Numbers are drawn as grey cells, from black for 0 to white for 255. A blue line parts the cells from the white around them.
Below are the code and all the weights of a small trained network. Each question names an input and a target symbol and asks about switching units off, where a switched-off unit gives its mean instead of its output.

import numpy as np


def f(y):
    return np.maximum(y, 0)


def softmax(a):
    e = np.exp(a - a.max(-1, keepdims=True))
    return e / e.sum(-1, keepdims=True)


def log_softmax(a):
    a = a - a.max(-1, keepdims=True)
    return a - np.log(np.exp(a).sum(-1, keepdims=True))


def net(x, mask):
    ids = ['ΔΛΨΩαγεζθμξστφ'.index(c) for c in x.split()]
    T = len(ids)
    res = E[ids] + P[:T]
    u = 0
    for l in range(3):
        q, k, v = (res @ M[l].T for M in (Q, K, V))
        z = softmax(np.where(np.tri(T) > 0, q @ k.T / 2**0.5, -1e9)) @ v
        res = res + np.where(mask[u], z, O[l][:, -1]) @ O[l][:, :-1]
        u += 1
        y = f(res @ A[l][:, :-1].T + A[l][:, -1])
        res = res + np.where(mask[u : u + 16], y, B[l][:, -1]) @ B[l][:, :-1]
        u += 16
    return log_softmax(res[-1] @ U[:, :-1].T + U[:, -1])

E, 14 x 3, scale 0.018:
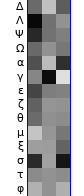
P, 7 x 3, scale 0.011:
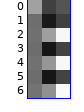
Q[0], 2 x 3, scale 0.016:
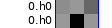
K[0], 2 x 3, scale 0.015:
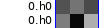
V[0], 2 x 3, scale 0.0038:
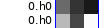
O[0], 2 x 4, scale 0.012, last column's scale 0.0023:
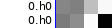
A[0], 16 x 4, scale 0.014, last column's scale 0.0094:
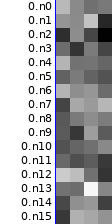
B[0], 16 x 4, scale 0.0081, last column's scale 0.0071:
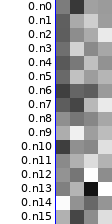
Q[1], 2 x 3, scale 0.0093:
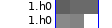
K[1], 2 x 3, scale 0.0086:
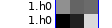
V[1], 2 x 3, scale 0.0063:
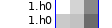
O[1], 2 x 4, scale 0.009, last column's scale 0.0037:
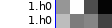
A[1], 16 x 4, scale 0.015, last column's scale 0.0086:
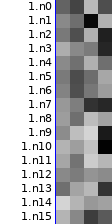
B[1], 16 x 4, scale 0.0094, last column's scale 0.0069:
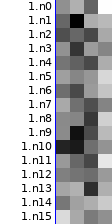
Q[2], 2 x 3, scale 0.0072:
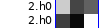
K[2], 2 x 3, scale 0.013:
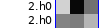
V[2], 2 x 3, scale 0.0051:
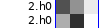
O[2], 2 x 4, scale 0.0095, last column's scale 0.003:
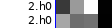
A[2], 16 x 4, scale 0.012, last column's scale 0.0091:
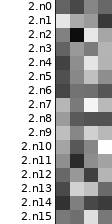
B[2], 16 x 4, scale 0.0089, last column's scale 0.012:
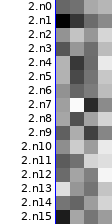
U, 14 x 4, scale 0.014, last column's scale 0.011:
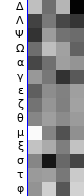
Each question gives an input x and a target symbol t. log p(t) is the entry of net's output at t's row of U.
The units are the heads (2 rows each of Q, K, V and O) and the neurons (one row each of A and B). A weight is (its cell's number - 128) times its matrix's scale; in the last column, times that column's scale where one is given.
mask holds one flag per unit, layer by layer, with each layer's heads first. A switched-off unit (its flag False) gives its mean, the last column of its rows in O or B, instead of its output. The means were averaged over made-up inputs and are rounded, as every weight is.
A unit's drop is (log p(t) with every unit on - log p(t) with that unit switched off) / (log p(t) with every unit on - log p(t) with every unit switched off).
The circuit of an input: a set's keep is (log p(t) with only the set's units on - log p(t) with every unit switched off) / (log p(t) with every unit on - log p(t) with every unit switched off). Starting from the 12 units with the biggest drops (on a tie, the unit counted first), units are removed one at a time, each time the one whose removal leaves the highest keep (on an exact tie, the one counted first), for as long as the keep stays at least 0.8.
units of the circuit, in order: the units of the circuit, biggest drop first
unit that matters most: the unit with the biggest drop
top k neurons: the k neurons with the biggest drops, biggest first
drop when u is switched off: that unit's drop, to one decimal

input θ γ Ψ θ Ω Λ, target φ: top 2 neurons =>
(0.n13; 0.n9)
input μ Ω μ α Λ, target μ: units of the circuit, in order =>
(0.n14; 0.n15; 1.n11)
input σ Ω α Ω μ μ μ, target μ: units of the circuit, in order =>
(1.n11)
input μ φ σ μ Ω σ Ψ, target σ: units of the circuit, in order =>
(0.n15; 1.n11)
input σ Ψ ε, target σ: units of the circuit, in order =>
(0.n15; 1.h0)
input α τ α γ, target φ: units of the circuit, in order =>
(0.n13; 0.n9; 0.h0)
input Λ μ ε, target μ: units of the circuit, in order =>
(0.n15; 0.n14; 1.n11)
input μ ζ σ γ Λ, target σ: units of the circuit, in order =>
(0.n15; 1.n11)
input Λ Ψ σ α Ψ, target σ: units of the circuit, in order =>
(1.h0; 0.n15)
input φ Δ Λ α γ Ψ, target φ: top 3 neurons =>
(0.n13; 0.n9; 0.n14)
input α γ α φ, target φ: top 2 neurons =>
(0.n13; 1.n14)
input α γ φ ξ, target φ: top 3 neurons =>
(1.n14; 0.n13; 2.n7)
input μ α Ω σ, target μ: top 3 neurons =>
(0.n11; 2.n13; 0.n2)
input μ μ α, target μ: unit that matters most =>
0.n13
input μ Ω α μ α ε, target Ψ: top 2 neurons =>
(0.n13; 0.n11)
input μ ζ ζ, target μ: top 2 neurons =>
(0.n13; 0.n15)
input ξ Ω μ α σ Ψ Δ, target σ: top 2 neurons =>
(0.n13; 0.n7)
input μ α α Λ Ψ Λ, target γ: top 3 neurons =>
(0.n9; 1.n13; 1.n9)
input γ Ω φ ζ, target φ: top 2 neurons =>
(0.n13; 1.n14)
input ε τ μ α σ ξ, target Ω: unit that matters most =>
0.n13
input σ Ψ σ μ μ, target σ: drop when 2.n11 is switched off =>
0.2
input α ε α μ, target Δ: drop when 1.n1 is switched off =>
0.1
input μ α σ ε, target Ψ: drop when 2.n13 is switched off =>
0.1
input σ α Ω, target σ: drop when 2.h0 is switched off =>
0.2
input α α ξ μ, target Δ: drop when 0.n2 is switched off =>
0.2
